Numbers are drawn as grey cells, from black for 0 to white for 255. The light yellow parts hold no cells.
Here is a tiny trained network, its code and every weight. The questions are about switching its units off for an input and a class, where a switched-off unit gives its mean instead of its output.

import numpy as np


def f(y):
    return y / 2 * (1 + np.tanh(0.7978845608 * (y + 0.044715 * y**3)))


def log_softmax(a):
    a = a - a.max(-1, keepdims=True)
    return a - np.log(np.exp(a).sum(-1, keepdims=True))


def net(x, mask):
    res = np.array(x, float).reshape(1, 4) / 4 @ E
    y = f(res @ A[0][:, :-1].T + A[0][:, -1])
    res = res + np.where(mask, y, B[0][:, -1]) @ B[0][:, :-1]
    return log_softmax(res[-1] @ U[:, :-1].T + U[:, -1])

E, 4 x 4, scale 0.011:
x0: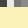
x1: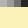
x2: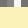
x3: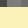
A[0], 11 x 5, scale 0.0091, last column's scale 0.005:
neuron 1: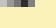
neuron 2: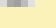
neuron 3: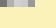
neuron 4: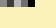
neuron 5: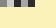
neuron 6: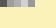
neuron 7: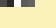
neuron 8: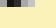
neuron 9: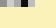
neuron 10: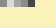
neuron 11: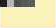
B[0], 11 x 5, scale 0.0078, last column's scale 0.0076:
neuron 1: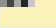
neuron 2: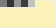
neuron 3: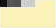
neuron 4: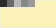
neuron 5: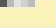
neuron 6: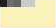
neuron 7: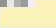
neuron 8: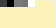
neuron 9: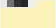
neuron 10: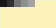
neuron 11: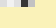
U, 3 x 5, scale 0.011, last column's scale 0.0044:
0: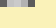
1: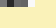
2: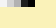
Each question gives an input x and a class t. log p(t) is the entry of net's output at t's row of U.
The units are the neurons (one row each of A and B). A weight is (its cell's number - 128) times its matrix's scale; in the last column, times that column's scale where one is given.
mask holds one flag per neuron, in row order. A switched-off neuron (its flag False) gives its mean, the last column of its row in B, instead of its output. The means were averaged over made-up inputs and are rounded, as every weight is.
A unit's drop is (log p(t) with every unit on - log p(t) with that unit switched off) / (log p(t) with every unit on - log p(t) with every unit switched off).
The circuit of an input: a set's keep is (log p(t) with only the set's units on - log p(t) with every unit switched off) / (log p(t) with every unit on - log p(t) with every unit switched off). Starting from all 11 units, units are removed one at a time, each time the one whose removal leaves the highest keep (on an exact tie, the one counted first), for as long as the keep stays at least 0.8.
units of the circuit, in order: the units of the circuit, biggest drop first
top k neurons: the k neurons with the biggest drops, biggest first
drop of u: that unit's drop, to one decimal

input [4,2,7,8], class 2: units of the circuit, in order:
[neuron 9]
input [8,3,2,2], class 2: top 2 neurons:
[neuron 9; neuron 11]
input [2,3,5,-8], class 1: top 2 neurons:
[neuron 11; neuron 10]
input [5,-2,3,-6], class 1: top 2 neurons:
[neuron 7; neuron 2]
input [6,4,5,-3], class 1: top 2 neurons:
[neuron 10; neuron 3]
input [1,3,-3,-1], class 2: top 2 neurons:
[neuron 3; neuron 6]
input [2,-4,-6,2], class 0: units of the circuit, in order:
[neuron 5; neuron 9]
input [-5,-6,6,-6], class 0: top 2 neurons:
[neuron 7; neuron 9]
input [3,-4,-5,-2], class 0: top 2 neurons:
[neuron 5; neuron 9]
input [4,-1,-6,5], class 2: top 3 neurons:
[neuron 11; neuron 3; neuron 6]
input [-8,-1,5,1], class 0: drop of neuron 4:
0.1
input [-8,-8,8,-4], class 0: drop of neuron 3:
0.0
